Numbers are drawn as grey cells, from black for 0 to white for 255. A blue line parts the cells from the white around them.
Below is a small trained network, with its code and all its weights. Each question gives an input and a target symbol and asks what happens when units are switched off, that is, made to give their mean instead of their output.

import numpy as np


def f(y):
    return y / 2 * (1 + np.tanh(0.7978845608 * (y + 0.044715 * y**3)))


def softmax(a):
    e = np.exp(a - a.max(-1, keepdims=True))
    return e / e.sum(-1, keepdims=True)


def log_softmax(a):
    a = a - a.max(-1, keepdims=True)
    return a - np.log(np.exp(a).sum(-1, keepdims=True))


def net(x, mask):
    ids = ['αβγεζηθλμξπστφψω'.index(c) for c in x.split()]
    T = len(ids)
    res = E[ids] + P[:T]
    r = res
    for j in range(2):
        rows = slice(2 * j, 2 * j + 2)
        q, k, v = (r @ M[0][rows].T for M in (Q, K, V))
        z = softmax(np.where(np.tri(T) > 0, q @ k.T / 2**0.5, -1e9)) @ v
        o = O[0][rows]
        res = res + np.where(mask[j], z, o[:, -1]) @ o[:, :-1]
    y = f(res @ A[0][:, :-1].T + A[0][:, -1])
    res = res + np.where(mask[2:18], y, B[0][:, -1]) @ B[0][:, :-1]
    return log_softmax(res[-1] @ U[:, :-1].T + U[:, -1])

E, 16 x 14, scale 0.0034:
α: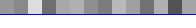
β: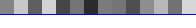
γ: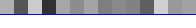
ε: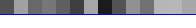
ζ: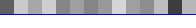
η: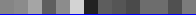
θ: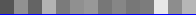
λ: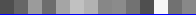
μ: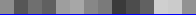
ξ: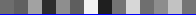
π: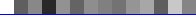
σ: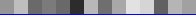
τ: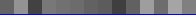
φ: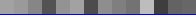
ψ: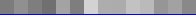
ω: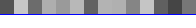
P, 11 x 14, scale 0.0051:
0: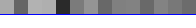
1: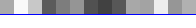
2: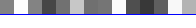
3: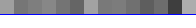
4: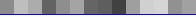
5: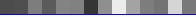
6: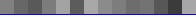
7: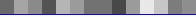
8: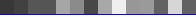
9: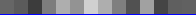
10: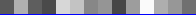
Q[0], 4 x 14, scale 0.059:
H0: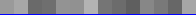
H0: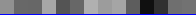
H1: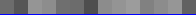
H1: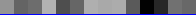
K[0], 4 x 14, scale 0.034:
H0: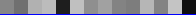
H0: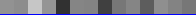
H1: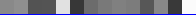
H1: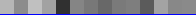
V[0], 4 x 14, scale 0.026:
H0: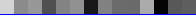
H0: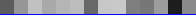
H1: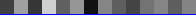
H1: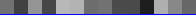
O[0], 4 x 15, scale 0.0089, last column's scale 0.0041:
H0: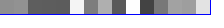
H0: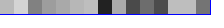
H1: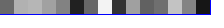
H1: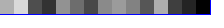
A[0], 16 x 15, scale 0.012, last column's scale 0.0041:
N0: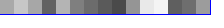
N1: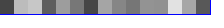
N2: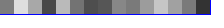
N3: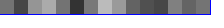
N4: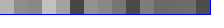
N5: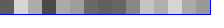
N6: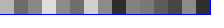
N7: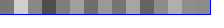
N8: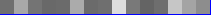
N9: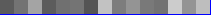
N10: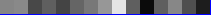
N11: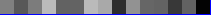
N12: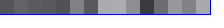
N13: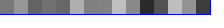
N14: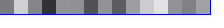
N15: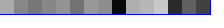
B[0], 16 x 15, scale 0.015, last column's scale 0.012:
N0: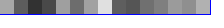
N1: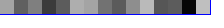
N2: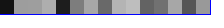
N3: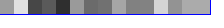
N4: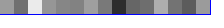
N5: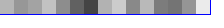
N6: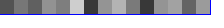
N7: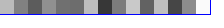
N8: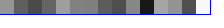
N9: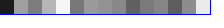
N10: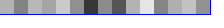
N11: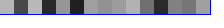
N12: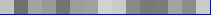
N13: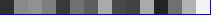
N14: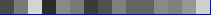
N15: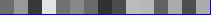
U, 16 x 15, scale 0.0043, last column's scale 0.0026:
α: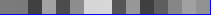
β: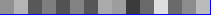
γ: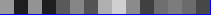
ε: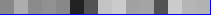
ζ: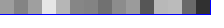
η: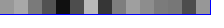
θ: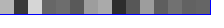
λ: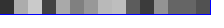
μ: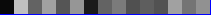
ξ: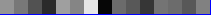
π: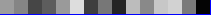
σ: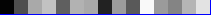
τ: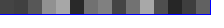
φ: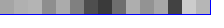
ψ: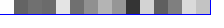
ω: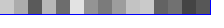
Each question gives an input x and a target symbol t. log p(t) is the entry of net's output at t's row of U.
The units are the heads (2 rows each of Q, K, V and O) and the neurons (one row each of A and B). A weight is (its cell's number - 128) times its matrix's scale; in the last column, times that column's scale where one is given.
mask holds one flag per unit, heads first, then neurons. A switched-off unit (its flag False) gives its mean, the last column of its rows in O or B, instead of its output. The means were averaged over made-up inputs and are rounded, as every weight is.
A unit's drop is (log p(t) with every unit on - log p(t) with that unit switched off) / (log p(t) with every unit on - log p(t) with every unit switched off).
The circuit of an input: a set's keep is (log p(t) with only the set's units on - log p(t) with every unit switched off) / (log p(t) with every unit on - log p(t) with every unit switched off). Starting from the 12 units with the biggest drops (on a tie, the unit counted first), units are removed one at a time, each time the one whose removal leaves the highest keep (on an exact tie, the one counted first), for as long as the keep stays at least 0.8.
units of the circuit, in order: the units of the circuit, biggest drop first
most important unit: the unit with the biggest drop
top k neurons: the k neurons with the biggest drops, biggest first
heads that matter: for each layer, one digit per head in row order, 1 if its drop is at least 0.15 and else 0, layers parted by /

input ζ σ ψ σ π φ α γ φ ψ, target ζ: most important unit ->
H0
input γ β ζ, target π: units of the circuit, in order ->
(N10; H1; N8)
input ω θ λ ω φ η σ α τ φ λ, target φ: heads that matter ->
10
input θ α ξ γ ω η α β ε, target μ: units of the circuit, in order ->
(H0; N13; N7)
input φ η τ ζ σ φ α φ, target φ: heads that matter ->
10
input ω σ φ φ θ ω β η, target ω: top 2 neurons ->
(N1; N5)
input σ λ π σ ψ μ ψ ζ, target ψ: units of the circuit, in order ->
(H0; N0; H1; N2)
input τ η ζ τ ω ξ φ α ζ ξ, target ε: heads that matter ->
11
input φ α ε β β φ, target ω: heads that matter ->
01
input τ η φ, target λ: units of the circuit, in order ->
(H0; N9; H1; N12)
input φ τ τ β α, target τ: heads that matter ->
11
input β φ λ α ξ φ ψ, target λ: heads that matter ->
01
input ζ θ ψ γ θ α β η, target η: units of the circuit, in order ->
(H1; N2; N7)
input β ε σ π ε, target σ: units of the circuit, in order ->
(H1)
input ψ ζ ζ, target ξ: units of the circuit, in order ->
(H1; N8)
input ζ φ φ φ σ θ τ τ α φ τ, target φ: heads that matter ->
10
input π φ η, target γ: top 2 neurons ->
(N12; N9)
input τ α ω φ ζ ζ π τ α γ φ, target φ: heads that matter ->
10
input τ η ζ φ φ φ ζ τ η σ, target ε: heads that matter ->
11
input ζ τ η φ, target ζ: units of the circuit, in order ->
(H0; N6; N4; H1)
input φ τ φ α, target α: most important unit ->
H0
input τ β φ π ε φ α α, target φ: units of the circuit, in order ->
(H0; N7; N5; N14)
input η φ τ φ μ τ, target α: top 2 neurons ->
(N13; N12)
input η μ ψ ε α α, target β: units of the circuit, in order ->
(H0; N3)
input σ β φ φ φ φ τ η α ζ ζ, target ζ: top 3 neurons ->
(N5; N4; N8)
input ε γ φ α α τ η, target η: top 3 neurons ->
(N3; N11; N15)
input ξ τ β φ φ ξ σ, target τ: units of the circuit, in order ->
(H0)
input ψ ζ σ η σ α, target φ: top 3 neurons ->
(N7; N10; N14)
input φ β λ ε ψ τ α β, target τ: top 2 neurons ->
(N15; N9)
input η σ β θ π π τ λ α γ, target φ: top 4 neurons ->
(N7; N14; N10; N0)
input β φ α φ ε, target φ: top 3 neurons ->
(N7; N5; N14)
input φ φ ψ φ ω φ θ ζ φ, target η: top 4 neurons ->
(N3; N9; N2; N1)
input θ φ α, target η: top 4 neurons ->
(N3; N9; N2; N1)
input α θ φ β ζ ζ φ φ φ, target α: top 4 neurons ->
(N13; N12; N7; N8)
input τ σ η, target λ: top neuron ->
(N9)
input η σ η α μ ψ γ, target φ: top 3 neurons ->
(N7; N14; N10)
